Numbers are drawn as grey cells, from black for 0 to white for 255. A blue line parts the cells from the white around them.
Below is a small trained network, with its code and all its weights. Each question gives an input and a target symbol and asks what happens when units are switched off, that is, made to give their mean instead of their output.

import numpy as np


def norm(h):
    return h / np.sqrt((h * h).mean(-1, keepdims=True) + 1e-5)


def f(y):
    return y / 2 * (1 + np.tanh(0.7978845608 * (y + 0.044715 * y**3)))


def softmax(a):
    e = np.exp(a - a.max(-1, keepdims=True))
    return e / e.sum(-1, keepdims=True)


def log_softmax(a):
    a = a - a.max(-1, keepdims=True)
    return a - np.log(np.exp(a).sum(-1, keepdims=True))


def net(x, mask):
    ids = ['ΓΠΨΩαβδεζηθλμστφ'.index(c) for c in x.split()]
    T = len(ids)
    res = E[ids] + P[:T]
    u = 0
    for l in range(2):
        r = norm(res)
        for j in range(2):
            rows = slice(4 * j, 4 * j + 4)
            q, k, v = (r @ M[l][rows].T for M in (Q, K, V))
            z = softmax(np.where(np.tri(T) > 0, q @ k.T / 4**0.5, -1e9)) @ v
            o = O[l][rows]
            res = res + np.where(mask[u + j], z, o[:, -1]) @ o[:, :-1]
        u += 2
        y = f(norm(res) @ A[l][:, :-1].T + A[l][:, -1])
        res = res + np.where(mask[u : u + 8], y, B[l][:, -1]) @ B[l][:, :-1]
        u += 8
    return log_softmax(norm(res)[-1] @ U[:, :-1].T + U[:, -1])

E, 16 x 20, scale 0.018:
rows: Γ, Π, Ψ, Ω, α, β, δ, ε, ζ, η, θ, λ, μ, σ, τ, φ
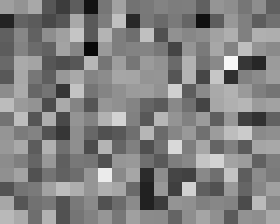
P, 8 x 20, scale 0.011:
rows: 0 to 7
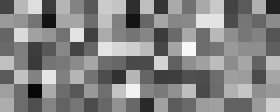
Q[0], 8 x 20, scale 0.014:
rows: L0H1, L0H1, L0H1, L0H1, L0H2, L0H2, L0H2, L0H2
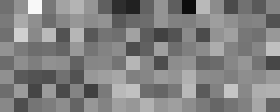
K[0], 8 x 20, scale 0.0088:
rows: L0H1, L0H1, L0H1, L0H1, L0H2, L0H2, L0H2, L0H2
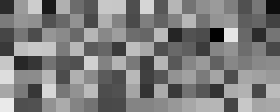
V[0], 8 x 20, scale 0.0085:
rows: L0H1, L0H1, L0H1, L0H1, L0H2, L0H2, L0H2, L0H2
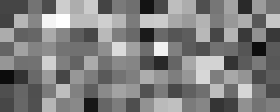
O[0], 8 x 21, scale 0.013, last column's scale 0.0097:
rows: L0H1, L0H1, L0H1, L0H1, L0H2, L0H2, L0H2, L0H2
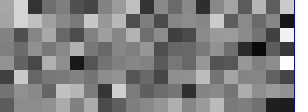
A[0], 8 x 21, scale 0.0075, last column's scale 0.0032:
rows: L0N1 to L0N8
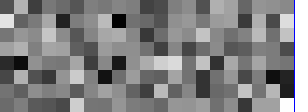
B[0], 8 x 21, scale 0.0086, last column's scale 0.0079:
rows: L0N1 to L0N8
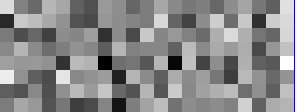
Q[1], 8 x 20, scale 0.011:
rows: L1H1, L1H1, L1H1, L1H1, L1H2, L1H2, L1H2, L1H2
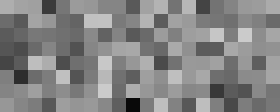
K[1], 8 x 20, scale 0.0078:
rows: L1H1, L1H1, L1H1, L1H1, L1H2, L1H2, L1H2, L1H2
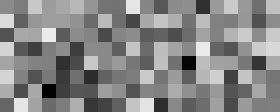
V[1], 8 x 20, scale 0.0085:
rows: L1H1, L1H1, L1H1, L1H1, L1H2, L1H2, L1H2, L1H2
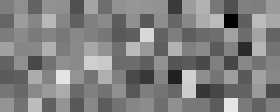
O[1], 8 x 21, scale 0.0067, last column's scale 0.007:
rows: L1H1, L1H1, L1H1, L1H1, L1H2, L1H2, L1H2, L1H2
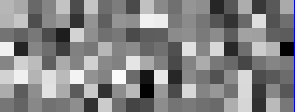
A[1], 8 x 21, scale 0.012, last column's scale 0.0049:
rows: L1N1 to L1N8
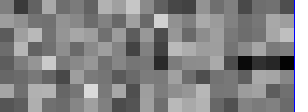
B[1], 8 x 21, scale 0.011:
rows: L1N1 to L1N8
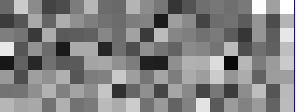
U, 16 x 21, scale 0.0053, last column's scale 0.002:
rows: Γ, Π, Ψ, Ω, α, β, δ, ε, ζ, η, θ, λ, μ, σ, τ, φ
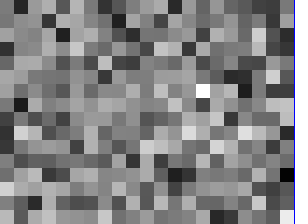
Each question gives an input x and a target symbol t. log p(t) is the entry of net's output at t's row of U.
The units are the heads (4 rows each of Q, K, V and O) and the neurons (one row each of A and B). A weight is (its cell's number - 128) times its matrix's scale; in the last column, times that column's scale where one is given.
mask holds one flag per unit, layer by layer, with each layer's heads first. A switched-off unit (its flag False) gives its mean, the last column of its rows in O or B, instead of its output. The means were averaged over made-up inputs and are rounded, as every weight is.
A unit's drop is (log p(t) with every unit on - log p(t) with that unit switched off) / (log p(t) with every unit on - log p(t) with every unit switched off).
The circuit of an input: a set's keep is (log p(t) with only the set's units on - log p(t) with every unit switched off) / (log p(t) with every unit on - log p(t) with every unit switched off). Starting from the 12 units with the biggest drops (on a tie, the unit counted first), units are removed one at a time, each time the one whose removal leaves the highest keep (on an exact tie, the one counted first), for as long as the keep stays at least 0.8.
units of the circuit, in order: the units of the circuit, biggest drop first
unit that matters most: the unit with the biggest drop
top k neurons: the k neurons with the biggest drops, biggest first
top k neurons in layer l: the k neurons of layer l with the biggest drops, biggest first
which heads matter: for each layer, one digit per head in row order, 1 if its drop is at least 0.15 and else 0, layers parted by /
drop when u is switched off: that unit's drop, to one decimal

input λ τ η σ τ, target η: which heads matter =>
10 / 00
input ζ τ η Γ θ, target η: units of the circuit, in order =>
[L0H1, L0H2]
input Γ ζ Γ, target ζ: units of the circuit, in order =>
[L0H1, L1N5]
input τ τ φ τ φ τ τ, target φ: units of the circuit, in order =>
[L0H1, L1N8]
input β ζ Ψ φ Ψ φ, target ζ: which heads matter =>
10 / 00
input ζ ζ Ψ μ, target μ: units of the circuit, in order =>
[L0H1, L1N1]
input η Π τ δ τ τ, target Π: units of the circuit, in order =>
[L0H2, L0N6]
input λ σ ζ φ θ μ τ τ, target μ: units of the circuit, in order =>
[L0H1, L1N1]
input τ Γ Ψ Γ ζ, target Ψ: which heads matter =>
10 / 00
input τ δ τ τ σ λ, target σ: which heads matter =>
10 / 00
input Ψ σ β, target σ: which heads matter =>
00 / 00
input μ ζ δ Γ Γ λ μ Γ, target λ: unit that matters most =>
L0H2
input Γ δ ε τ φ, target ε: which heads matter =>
01 / 00
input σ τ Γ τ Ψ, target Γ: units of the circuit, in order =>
[L0H1, L0N5]
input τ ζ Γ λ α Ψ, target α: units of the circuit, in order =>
[L0H2, L0H1]
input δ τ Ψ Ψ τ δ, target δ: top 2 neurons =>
[L1N8, L1N3]
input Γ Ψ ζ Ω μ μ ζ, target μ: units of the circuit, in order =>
[L1N1, L0H1]
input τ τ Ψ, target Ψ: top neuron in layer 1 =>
[L1N4]
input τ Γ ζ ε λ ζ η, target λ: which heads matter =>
11 / 00
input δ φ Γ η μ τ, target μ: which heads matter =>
00 / 00
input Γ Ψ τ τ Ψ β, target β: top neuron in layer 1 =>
[L1N3]
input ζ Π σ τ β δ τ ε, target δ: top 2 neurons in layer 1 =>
[L1N8, L1N3]
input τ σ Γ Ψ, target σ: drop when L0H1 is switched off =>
0.2
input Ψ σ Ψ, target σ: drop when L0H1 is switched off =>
0.1
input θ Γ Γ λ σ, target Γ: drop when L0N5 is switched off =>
0.4
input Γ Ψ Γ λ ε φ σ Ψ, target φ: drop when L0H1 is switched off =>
0.8
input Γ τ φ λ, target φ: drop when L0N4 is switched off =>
0.0
